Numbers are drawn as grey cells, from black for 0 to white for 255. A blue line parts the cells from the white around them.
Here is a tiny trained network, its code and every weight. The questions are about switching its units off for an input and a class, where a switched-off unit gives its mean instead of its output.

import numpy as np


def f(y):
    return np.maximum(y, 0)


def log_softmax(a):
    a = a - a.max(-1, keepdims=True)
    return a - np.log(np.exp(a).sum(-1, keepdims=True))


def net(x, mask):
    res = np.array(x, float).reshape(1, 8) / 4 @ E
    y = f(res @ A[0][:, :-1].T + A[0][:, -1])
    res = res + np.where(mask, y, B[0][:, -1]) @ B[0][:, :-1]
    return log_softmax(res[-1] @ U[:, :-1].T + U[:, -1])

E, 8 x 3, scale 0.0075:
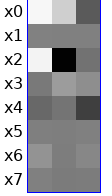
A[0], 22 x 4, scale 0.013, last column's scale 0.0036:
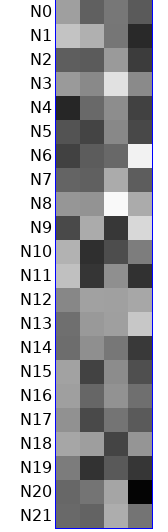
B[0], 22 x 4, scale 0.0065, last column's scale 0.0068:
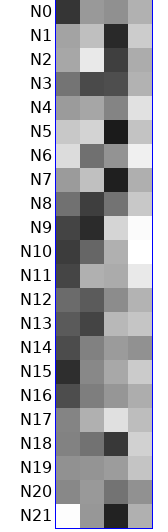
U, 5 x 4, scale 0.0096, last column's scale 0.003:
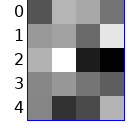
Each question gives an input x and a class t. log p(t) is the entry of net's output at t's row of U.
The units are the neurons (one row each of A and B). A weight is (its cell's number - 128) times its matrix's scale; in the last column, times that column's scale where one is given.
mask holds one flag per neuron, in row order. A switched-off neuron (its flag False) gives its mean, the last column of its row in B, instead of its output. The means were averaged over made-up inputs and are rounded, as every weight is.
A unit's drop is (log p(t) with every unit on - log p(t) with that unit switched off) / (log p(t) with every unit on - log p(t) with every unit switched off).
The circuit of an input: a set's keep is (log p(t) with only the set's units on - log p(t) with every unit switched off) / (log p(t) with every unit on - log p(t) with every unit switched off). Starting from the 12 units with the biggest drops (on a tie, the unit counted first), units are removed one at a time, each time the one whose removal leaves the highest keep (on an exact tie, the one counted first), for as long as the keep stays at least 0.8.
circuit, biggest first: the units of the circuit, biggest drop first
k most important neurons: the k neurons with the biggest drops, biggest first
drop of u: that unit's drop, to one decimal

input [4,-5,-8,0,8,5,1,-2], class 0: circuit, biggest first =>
[N9]
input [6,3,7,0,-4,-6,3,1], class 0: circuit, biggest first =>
[N11 N10 N15]
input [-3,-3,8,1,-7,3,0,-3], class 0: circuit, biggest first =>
[N11 N15]
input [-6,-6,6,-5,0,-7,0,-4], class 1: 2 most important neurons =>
[N5 N21]
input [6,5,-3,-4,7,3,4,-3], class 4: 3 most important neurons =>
[N9 N5 N2]
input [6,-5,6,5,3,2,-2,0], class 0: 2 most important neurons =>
[N10 N11]
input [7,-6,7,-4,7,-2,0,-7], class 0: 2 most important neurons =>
[N10 N11]
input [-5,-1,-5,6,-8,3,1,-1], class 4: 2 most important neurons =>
[N8 N3]
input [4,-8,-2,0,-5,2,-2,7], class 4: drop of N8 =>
0.2
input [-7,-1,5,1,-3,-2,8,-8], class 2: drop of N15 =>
-0.1
